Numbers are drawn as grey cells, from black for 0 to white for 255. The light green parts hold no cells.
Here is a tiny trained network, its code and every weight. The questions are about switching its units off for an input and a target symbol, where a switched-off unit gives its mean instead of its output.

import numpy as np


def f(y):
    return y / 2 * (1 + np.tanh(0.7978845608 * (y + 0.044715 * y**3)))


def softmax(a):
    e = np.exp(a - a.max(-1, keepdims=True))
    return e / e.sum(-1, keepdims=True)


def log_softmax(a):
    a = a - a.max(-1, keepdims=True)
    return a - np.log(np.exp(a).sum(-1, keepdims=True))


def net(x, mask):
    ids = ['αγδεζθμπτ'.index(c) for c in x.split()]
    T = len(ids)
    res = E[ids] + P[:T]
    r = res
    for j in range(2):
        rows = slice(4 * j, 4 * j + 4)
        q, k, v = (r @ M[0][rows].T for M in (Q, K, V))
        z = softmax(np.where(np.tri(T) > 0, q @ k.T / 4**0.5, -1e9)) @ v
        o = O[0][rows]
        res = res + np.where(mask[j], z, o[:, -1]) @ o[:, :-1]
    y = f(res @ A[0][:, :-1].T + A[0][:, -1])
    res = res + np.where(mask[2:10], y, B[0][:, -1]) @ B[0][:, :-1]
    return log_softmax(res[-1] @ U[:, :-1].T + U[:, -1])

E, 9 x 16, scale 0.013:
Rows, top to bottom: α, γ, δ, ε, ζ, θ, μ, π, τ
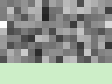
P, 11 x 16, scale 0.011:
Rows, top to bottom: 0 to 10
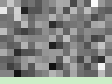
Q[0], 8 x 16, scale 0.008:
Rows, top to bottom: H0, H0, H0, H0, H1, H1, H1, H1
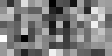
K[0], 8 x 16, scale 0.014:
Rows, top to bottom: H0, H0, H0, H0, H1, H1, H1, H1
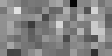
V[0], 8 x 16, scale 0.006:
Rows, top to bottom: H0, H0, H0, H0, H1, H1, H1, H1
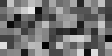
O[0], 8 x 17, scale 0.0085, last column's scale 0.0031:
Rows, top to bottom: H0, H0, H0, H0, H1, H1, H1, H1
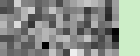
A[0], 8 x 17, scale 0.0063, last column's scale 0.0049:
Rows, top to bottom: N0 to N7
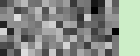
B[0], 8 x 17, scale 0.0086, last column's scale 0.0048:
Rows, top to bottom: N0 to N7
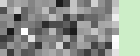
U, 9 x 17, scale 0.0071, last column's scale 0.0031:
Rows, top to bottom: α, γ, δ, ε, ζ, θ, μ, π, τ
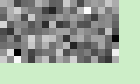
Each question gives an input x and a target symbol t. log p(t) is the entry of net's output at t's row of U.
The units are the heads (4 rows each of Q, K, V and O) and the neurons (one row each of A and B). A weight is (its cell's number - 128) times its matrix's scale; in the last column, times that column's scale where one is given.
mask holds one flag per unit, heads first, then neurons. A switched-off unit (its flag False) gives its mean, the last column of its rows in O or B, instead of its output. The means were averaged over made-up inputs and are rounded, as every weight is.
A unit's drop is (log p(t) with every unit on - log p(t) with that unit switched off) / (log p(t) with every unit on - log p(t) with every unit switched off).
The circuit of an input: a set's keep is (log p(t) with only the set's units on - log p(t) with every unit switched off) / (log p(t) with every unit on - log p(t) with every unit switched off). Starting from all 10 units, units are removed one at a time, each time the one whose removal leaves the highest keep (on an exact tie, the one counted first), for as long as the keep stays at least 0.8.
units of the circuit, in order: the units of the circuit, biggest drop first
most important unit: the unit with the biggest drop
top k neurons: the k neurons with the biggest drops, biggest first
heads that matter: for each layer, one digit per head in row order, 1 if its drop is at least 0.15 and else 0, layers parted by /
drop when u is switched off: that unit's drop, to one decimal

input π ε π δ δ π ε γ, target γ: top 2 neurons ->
[N2; N5]
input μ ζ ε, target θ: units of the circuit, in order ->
[H0; N1; N0; N4]
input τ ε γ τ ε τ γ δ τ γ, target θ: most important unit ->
H1
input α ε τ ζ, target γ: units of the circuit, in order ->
[H1; N7]
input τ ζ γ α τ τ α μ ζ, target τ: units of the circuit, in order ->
[N0; H0; H1]
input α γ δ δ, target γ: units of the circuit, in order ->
[H1; N2]
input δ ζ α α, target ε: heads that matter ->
01
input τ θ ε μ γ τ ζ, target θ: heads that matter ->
11
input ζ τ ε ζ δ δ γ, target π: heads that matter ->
10
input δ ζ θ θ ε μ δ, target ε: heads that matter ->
01
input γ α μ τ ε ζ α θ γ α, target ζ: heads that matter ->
11
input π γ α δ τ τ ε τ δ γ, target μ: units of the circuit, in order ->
[H0; H1; N7]
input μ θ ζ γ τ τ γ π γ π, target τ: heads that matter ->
10
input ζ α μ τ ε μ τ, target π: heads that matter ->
10
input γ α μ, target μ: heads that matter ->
11
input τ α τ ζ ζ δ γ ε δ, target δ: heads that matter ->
01
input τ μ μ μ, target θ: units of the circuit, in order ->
[H1]
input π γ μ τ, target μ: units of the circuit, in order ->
[H0; H1]
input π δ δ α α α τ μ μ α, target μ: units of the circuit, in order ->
[H0; H1]
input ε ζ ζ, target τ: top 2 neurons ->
[N0; N1]
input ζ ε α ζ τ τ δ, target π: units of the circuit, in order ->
[H0]
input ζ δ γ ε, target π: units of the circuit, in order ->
[H0; N6]
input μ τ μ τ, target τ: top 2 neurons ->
[N5; N2]
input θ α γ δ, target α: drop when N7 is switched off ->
0.0
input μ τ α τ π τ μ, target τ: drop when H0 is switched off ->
0.6
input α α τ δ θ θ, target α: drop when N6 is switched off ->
0.1
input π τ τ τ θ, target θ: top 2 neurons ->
[N5; N4]
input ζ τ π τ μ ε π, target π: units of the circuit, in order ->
[H0]
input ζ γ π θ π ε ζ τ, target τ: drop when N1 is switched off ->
-0.1
